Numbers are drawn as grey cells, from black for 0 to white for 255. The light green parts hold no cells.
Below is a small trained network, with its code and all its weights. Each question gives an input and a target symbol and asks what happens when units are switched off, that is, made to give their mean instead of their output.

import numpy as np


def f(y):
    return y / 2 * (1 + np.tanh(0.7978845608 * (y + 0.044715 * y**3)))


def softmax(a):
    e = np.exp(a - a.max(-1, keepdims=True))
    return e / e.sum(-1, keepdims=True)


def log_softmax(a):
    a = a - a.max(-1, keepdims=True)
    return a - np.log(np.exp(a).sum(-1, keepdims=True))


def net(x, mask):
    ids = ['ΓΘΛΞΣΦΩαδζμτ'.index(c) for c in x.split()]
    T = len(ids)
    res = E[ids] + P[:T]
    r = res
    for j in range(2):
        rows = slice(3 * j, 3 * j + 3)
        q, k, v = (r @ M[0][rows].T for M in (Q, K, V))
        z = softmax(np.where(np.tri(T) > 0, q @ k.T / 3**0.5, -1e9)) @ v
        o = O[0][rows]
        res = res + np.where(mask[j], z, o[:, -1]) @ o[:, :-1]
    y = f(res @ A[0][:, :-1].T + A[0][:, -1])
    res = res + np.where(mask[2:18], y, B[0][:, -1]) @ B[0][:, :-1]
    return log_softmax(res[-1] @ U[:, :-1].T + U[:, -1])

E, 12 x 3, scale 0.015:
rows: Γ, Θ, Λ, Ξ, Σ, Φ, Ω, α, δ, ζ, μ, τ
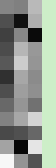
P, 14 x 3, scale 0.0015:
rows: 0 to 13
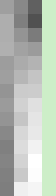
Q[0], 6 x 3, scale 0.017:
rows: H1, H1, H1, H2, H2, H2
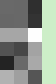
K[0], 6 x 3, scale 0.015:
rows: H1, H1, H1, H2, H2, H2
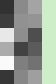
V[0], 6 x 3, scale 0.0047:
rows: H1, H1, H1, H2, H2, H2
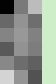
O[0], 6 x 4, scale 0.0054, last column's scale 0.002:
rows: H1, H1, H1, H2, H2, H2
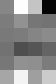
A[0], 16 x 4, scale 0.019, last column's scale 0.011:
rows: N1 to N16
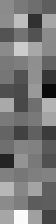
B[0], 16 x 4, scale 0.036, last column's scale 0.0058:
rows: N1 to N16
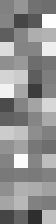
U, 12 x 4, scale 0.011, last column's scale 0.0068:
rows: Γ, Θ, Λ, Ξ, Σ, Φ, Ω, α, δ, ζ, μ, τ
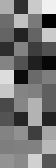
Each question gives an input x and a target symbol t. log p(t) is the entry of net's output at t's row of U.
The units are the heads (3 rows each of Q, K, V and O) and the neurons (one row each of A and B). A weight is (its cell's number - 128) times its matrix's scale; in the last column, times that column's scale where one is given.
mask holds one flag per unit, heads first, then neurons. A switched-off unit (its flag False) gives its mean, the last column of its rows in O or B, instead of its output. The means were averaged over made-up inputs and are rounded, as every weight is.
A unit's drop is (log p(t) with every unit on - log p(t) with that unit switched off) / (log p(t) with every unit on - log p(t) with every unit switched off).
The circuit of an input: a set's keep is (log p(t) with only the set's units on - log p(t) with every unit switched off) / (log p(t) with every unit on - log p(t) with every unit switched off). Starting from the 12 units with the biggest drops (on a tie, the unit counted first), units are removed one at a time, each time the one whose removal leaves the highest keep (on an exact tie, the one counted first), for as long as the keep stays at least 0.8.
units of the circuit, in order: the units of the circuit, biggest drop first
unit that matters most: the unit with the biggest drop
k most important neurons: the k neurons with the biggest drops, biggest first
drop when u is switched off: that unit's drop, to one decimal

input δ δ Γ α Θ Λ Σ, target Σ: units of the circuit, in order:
(N16 N4)
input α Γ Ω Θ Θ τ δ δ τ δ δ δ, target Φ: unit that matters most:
H2
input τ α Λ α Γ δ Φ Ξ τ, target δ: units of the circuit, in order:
(N8 H2 N12)
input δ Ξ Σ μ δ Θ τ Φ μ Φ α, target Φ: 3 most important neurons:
(N8 N4 N12)
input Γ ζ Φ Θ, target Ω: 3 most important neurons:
(N7 N6 N10)
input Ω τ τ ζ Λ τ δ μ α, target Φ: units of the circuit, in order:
(N8 N12)
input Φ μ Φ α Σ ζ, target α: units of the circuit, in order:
(N2 N3)
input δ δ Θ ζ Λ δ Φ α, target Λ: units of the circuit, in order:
(N14 N12)
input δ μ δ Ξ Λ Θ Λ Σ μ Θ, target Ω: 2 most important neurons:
(N7 N6)
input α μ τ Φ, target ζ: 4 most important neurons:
(N12 N4 N16 N8)
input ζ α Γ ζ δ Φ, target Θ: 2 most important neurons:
(N12 N2)
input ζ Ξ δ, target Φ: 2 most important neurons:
(N4 N12)
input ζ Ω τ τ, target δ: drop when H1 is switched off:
0.1
